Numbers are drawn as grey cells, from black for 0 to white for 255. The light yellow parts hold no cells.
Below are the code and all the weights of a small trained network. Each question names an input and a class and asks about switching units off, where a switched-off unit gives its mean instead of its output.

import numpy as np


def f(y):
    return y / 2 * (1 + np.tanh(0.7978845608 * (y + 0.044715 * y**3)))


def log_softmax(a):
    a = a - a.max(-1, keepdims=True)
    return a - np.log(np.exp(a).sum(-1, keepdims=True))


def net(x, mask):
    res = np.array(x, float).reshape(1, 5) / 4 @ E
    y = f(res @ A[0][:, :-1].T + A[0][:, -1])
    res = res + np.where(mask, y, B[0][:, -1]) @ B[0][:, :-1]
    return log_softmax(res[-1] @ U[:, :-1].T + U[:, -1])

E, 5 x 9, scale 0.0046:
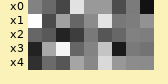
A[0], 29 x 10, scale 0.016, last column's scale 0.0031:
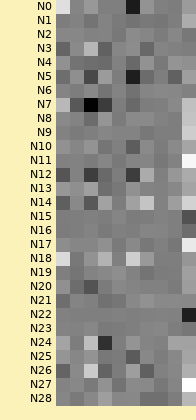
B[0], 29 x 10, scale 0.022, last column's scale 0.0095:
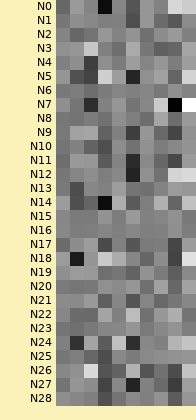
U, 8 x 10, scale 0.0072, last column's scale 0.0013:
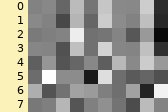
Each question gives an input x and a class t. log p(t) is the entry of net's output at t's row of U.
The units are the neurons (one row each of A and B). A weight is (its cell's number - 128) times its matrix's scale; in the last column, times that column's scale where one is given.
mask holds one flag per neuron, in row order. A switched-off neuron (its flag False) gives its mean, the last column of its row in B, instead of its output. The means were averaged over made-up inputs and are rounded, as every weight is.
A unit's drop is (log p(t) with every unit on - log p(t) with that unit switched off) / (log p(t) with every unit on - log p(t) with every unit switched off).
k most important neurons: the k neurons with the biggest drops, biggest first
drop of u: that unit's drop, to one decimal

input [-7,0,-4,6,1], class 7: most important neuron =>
[N24]
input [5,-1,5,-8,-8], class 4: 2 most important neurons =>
[N0; N12]
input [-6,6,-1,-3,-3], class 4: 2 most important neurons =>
[N0; N24]
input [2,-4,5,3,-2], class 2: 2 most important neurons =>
[N7; N14]
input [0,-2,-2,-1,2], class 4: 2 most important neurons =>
[N7; N18]
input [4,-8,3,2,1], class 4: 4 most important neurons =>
[N7; N18; N12; N26]
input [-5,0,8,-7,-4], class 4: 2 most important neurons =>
[N0; N12]
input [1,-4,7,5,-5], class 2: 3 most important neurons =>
[N7; N14; N18]
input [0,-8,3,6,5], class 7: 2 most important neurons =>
[N7; N18]
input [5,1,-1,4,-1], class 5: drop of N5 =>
0.2
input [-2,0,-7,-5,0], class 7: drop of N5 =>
0.4
